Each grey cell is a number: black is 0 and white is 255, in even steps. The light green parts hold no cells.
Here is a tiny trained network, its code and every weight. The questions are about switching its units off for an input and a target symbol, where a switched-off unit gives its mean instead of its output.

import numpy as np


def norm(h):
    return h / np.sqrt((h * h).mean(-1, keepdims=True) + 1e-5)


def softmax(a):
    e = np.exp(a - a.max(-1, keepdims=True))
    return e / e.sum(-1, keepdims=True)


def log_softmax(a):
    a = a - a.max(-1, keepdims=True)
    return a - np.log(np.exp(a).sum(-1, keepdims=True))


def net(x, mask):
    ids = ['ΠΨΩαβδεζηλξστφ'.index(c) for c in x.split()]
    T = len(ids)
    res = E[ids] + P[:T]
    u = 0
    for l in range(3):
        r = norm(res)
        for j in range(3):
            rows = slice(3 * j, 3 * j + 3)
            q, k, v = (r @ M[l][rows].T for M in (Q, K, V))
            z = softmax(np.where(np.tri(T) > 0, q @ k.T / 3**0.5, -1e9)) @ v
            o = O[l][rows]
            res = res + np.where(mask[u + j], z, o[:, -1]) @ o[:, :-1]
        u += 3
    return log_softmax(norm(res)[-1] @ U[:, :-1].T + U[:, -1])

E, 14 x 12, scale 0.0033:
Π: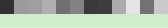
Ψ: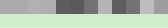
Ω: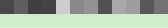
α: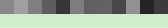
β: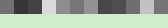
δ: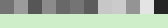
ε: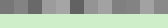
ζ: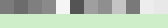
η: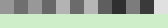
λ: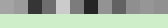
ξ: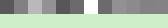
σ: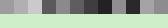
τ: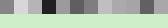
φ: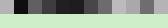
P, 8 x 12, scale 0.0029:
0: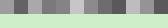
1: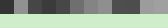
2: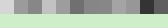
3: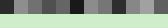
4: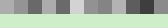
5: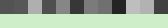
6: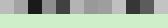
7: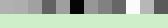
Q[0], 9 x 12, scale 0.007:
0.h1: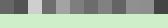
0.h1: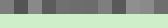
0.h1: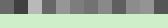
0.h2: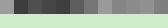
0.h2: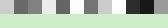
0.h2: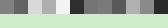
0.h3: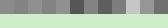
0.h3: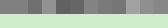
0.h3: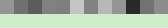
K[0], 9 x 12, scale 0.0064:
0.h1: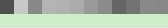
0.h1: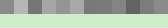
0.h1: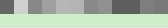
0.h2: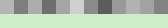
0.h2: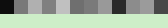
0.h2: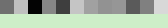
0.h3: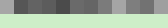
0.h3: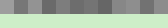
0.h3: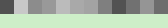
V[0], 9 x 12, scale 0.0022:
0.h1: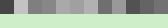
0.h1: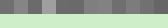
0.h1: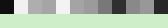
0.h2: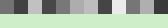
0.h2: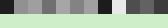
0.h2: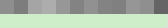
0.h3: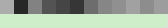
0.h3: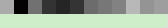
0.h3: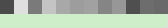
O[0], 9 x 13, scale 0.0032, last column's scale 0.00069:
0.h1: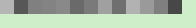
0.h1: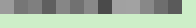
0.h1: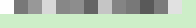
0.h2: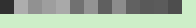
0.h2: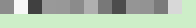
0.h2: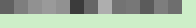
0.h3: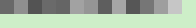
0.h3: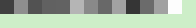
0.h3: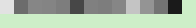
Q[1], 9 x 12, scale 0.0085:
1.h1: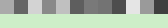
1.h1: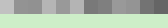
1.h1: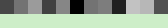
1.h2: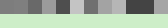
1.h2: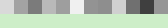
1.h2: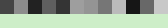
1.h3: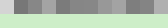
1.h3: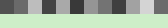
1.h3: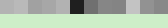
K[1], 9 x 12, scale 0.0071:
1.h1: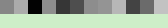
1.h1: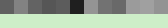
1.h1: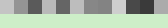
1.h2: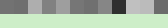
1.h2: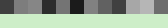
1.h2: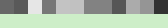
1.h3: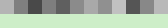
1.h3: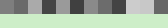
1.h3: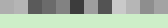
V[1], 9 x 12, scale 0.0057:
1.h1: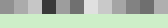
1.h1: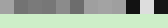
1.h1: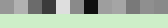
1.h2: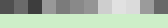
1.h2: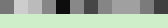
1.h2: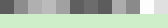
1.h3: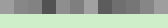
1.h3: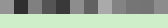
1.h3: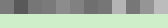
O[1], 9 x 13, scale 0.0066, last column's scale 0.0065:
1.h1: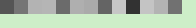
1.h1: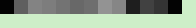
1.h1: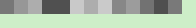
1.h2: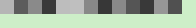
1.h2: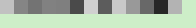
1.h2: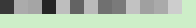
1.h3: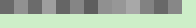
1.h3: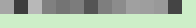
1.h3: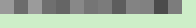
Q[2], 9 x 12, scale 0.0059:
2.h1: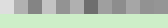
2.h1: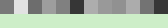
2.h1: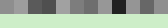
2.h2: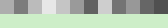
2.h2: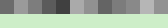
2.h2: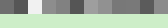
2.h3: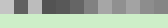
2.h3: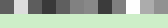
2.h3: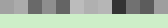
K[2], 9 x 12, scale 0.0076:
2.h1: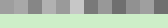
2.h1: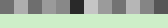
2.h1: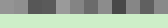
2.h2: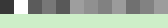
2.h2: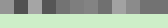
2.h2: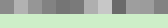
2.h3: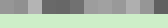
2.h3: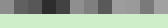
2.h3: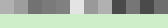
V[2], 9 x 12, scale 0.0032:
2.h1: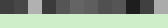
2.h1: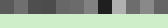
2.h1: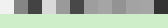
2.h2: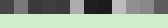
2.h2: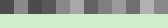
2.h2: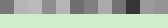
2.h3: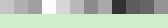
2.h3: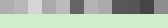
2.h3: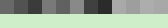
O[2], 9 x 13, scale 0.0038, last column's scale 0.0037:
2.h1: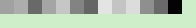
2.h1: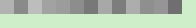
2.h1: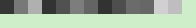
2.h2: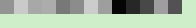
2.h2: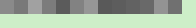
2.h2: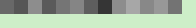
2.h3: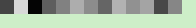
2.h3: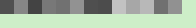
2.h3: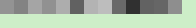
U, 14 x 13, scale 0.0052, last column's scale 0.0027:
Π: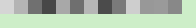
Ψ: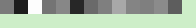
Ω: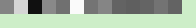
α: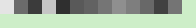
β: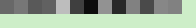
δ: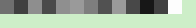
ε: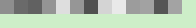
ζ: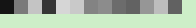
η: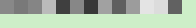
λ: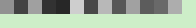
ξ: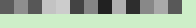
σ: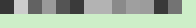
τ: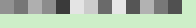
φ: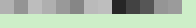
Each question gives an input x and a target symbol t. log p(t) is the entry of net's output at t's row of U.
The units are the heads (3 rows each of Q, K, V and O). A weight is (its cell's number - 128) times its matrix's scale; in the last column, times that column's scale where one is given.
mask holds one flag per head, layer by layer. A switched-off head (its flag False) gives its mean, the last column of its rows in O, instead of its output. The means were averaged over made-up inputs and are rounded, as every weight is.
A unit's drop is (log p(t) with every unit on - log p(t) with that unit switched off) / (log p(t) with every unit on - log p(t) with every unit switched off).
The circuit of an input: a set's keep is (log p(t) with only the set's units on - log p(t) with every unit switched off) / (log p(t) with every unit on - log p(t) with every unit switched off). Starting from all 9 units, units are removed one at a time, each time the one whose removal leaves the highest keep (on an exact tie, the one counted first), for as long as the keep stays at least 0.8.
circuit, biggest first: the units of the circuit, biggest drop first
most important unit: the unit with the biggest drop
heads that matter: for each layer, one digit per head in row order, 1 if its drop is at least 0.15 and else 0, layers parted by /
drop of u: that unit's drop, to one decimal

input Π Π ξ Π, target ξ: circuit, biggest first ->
(1.h1)
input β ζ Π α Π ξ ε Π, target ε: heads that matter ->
010 / 110 / 100
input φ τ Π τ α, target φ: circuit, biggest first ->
(2.h2 2.h3 0.h3)
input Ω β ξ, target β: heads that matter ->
000 / 100 / 000
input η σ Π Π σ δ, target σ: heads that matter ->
000 / 110 / 000
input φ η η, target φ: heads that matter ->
101 / 000 / 011
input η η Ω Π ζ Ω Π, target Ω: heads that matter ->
010 / 010 / 000
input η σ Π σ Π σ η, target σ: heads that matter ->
000 / 110 / 000
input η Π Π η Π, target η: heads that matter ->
000 / 010 / 000
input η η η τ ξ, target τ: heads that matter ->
000 / 100 / 000
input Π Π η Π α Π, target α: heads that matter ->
000 / 010 / 000
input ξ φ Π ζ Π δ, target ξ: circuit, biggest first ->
(0.h3 1.h1)
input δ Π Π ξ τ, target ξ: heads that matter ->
000 / 100 / 000
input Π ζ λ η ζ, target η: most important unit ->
1.h2
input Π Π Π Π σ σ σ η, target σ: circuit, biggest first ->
(1.h1 1.h2)
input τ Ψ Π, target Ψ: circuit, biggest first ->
(0.h2 1.h1 1.h3)
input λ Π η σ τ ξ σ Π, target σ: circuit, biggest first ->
(1.h1 1.h2)
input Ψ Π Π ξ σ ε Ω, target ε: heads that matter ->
000 / 111 / 100
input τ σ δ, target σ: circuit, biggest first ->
(1.h2 1.h1)
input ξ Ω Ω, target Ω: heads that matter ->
000 / 010 / 000
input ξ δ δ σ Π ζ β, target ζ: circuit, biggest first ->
(1.h2)
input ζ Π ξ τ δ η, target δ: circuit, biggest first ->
(1.h2 1.h1)
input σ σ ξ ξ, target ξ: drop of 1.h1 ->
0.5
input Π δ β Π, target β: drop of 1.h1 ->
0.6
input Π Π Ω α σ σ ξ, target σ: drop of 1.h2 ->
0.2
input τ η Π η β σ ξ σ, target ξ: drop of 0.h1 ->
0.0
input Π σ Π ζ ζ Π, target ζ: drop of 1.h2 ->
0.6
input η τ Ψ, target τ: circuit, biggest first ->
(1.h1)
